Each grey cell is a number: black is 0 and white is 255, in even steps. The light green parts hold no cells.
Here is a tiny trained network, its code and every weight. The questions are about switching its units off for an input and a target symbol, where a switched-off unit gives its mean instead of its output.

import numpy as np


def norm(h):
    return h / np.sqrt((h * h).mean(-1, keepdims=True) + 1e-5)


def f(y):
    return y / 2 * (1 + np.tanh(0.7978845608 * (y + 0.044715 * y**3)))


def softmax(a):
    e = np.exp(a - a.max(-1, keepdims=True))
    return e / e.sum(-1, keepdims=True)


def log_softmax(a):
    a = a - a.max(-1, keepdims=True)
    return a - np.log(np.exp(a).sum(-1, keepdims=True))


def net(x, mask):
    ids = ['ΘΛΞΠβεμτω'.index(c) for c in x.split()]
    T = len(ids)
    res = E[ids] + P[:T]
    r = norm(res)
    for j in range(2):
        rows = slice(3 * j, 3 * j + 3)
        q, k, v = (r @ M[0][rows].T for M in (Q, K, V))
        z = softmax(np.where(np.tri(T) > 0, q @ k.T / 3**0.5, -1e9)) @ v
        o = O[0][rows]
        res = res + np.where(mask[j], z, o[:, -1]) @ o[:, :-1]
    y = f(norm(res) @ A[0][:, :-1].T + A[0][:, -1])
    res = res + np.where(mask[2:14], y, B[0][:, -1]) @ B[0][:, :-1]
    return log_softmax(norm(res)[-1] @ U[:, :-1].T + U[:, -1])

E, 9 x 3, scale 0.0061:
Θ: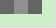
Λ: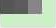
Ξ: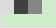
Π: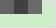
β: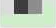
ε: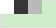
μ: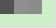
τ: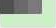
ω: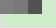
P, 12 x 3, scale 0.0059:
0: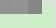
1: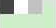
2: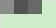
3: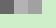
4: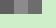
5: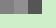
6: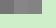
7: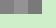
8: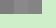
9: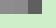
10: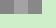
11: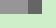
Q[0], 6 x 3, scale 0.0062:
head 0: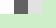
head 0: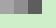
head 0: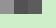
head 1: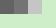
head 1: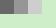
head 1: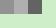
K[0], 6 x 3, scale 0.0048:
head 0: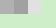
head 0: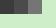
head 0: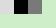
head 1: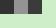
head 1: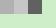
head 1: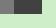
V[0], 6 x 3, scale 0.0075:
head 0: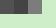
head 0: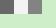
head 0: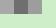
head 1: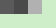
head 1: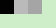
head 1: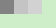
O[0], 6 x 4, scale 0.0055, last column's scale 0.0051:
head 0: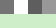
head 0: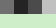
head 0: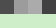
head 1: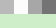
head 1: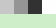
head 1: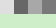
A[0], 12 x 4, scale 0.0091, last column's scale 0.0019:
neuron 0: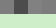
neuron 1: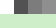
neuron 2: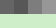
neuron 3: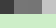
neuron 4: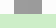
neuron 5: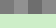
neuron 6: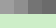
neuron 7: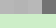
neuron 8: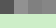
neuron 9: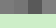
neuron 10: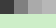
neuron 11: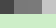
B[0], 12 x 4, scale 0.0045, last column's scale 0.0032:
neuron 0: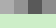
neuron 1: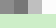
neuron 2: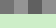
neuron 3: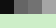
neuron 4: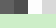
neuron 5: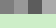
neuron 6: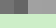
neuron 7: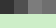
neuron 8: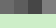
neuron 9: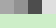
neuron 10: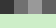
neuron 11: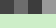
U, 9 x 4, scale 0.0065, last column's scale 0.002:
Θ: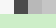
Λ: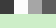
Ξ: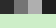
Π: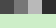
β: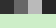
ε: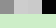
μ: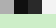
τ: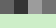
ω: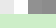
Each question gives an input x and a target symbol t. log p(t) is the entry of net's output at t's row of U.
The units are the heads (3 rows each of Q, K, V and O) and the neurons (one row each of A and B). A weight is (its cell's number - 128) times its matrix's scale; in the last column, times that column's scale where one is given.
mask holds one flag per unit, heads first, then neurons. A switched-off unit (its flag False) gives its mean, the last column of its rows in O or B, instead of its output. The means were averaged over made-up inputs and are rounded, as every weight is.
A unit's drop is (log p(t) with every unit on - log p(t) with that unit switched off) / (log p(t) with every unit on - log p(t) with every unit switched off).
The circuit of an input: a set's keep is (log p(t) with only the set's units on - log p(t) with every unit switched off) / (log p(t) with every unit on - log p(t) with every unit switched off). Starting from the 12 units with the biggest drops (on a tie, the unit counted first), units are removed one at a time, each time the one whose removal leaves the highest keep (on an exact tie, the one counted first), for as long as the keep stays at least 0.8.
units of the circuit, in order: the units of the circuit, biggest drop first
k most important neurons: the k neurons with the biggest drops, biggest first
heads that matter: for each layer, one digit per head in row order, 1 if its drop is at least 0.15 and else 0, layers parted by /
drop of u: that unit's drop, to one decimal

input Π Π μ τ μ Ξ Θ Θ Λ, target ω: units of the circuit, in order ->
[head 1; head 0]
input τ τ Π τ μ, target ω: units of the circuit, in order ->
[head 1]
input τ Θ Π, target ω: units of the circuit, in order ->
[head 0; head 1]
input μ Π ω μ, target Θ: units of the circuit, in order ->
[head 1; head 0; neuron 4]
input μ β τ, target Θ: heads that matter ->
01
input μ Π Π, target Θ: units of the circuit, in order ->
[head 1; head 0; neuron 4; neuron 1]
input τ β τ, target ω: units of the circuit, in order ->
[head 0; head 1]
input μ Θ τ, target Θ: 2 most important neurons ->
[neuron 4; neuron 1]
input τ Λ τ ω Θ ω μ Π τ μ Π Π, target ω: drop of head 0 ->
0.5
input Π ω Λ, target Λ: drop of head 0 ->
0.6
